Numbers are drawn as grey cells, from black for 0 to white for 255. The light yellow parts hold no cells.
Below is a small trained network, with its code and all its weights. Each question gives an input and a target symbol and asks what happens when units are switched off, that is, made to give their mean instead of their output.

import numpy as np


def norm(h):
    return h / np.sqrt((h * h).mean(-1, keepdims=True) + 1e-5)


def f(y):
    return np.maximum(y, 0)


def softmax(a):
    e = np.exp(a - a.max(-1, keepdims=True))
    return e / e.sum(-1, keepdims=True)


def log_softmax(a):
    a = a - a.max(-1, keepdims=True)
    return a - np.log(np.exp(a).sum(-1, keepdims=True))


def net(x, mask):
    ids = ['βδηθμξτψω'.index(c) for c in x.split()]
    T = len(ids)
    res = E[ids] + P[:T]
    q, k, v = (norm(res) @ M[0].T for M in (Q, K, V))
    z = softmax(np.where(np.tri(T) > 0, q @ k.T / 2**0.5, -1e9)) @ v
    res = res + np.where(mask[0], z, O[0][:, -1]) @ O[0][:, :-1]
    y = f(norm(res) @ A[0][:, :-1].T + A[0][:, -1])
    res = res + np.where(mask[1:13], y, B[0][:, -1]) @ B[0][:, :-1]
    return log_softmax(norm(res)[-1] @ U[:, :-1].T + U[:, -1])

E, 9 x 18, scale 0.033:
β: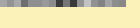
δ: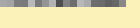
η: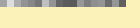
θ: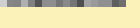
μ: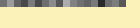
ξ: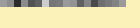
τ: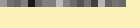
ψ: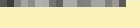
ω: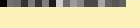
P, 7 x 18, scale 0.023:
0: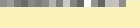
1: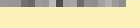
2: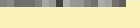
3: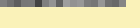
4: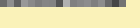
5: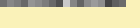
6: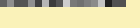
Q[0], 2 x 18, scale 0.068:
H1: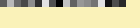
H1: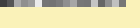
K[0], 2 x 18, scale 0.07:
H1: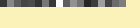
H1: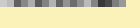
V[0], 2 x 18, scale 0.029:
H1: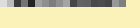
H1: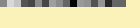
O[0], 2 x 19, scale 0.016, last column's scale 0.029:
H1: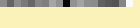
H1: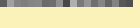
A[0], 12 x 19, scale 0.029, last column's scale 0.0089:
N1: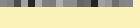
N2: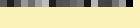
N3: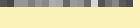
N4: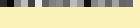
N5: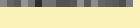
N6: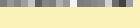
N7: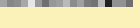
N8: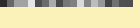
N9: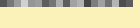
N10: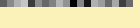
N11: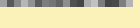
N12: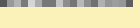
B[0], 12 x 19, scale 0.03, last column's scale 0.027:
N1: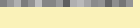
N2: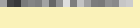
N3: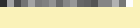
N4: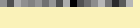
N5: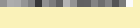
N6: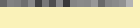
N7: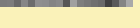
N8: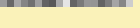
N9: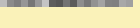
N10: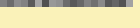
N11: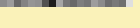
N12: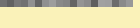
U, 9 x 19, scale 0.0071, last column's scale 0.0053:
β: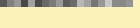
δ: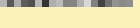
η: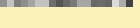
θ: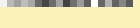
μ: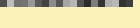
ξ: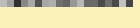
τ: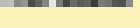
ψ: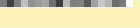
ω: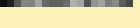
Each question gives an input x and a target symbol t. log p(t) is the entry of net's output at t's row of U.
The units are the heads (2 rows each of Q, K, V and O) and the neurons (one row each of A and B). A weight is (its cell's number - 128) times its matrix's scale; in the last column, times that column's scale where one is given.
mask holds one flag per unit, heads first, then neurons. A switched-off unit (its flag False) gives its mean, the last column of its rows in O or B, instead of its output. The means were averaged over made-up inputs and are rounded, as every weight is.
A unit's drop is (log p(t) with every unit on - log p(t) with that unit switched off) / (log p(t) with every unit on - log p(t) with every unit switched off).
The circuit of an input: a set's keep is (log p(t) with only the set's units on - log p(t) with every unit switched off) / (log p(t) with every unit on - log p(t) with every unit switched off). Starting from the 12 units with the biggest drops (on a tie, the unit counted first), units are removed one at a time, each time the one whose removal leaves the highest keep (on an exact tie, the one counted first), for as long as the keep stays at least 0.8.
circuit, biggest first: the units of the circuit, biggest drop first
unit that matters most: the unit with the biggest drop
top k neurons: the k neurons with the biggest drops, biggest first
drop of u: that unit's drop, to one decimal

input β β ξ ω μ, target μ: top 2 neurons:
(N2, N4)
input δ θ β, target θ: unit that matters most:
N3
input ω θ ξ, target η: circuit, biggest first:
(H1, N1, N5, N4)
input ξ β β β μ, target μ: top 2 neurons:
(N3, N5)
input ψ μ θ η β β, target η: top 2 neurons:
(N9, N11)
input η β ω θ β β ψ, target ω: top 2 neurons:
(N5, N7)
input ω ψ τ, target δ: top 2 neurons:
(N1, N3)
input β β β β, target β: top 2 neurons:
(N6, N12)
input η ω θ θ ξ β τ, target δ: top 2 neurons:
(N3, N1)
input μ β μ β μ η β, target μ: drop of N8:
-0.1
